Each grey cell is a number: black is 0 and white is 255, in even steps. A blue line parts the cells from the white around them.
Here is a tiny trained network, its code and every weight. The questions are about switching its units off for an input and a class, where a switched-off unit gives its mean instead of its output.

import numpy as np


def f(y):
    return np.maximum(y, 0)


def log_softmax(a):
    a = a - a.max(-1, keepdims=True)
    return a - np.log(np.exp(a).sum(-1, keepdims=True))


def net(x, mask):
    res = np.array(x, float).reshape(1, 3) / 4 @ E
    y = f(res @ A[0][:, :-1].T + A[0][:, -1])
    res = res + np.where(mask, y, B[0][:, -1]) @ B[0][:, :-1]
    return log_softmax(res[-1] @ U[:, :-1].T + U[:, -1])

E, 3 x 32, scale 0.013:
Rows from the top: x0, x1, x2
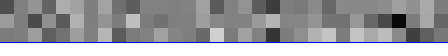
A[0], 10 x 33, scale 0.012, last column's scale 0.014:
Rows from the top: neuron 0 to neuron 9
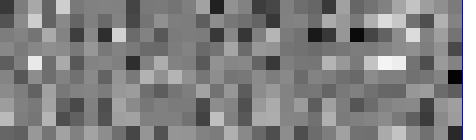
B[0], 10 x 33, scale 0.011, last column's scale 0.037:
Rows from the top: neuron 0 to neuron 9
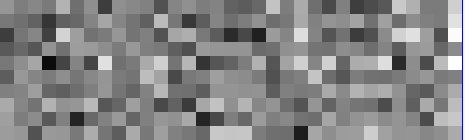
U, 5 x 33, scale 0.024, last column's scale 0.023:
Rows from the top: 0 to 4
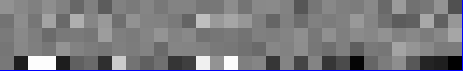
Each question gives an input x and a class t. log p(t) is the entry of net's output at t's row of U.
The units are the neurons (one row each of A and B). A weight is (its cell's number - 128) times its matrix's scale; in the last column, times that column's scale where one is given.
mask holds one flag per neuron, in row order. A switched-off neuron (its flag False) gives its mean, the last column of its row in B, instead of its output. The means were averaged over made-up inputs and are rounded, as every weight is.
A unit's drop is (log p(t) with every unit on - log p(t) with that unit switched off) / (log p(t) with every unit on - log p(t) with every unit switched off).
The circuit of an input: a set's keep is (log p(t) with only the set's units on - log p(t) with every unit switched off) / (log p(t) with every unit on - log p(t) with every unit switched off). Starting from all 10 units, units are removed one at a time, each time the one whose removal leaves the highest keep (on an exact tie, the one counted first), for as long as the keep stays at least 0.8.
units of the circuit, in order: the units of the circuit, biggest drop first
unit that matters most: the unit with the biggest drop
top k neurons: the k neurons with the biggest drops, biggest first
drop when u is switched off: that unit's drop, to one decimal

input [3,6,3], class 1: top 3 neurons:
neuron 2; neuron 4; neuron 8
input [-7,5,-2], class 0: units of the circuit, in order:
neuron 4; neuron 8; neuron 7
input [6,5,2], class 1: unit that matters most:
neuron 2
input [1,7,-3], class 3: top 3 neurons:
neuron 4; neuron 1; neuron 8
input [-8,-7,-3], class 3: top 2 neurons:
neuron 2; neuron 7
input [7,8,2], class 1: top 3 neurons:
neuron 2; neuron 4; neuron 8
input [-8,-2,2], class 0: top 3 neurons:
neuron 4; neuron 7; neuron 2
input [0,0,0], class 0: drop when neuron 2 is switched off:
0.7
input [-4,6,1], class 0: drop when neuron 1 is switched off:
0.2
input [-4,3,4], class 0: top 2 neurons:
neuron 4; neuron 2
